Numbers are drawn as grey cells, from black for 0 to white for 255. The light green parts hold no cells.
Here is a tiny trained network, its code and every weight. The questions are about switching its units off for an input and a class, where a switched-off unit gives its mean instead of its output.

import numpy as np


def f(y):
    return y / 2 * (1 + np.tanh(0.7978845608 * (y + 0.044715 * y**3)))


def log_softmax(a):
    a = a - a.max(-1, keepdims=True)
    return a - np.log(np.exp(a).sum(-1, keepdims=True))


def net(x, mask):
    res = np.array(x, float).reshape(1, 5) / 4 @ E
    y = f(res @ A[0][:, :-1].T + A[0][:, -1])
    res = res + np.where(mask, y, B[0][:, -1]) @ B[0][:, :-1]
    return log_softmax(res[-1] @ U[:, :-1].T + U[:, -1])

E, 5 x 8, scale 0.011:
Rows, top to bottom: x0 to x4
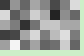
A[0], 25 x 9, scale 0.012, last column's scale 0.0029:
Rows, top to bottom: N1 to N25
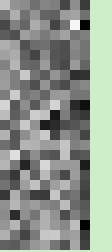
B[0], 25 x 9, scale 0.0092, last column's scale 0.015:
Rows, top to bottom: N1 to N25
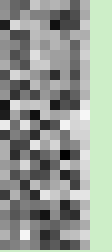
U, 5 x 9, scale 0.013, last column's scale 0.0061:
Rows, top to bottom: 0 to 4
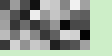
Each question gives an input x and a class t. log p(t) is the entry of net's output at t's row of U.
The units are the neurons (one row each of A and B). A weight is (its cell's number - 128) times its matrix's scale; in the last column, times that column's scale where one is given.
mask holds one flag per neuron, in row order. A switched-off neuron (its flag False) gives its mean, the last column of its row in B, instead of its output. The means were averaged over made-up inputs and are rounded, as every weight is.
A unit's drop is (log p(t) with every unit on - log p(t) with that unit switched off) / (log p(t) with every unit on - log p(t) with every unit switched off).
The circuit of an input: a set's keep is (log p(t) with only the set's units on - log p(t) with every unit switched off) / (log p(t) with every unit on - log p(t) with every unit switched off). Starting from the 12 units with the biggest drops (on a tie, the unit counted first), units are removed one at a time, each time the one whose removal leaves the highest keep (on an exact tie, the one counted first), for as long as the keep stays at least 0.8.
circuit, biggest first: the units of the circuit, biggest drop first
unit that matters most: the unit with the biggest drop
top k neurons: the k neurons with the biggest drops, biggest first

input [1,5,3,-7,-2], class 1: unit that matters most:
N6
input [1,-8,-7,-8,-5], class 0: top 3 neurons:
[N20, N15, N19]
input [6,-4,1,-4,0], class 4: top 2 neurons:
[N3, N12]
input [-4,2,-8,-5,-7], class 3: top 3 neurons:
[N13, N16, N8]
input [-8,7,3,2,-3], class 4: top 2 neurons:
[N11, N20]
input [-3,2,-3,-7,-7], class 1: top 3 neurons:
[N9, N6, N1]
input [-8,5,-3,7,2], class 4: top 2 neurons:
[N11, N8]
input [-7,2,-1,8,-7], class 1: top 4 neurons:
[N15, N19, N4, N16]
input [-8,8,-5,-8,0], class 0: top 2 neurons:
[N12, N14]
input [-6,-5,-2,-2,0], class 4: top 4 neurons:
[N11, N12, N8, N14]
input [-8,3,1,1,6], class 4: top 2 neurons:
[N11, N8]
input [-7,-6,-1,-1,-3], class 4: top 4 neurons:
[N11, N12, N8, N14]
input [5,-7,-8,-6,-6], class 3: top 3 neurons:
[N13, N12, N14]
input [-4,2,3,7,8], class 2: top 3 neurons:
[N16, N21, N10]
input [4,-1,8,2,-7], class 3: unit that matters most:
N24
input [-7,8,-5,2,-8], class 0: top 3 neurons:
[N12, N14, N16]
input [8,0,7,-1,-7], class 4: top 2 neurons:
[N3, N16]
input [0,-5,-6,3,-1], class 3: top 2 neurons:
[N13, N12]
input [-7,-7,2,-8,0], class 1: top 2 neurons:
[N6, N12]
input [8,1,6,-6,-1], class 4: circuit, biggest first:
[N3]
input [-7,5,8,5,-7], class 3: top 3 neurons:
[N24, N17, N16]
